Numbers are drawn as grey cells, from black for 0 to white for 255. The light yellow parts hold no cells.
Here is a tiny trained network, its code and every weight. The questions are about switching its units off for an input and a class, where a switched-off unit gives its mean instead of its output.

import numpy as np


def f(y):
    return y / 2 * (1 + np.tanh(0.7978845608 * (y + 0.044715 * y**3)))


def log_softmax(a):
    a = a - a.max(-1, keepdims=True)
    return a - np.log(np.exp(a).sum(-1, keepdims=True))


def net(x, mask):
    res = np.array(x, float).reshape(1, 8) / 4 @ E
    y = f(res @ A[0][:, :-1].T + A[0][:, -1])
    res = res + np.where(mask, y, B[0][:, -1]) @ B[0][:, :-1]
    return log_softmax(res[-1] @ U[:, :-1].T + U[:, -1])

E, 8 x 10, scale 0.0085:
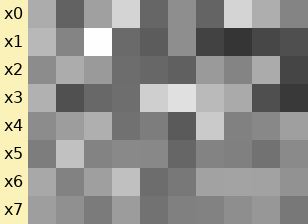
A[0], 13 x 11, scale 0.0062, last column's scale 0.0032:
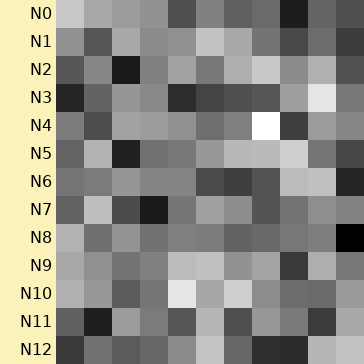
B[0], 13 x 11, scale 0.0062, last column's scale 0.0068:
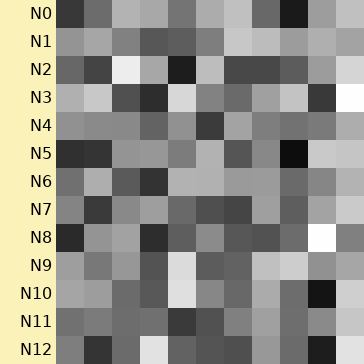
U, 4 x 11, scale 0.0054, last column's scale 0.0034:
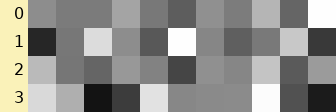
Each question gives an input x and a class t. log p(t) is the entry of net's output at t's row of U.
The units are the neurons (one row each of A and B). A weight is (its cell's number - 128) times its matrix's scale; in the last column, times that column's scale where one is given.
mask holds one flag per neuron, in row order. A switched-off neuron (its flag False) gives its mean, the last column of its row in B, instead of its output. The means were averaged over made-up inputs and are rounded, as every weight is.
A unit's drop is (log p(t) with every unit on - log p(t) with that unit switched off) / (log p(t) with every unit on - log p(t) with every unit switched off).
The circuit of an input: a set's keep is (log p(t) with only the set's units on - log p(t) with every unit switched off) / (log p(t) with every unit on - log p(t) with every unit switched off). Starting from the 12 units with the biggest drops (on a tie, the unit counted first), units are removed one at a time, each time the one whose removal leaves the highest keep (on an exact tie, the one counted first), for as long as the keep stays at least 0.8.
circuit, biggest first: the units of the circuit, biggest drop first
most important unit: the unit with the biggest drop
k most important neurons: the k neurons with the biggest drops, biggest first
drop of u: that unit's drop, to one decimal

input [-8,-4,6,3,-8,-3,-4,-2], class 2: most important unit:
N12
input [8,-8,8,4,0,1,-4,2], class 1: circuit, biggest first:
N5, N2
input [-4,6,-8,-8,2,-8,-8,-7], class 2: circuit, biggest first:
N12, N3
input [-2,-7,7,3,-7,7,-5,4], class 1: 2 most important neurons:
N5, N2
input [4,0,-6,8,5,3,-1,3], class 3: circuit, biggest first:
N10, N9
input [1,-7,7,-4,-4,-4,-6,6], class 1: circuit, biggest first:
N5, N2
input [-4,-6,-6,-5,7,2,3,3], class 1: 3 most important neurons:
N2, N5, N10
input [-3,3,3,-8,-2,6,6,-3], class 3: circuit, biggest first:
N3, N6
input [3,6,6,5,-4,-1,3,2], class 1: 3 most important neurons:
N0, N3, N12
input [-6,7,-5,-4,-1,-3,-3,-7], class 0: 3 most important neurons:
N12, N3, N2
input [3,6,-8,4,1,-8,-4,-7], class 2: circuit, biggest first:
N12, N2
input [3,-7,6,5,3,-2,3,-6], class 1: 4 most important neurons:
N5, N2, N3, N12
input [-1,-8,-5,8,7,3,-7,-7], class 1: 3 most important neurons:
N2, N5, N3
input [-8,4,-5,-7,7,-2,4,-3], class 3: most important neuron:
N3
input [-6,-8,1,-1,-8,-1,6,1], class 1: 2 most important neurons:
N2, N5
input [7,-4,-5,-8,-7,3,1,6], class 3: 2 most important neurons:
N3, N6
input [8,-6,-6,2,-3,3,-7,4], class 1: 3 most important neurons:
N2, N5, N3
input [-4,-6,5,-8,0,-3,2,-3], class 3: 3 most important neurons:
N3, N6, N0
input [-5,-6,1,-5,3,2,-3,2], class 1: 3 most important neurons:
N2, N5, N10
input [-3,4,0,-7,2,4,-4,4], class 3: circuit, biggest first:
N3
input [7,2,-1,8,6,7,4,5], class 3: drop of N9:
0.2
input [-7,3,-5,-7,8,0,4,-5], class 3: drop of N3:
0.7
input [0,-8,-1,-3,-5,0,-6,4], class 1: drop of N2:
0.3
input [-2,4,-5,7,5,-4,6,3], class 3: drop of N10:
0.3
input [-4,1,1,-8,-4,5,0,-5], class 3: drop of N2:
0.1
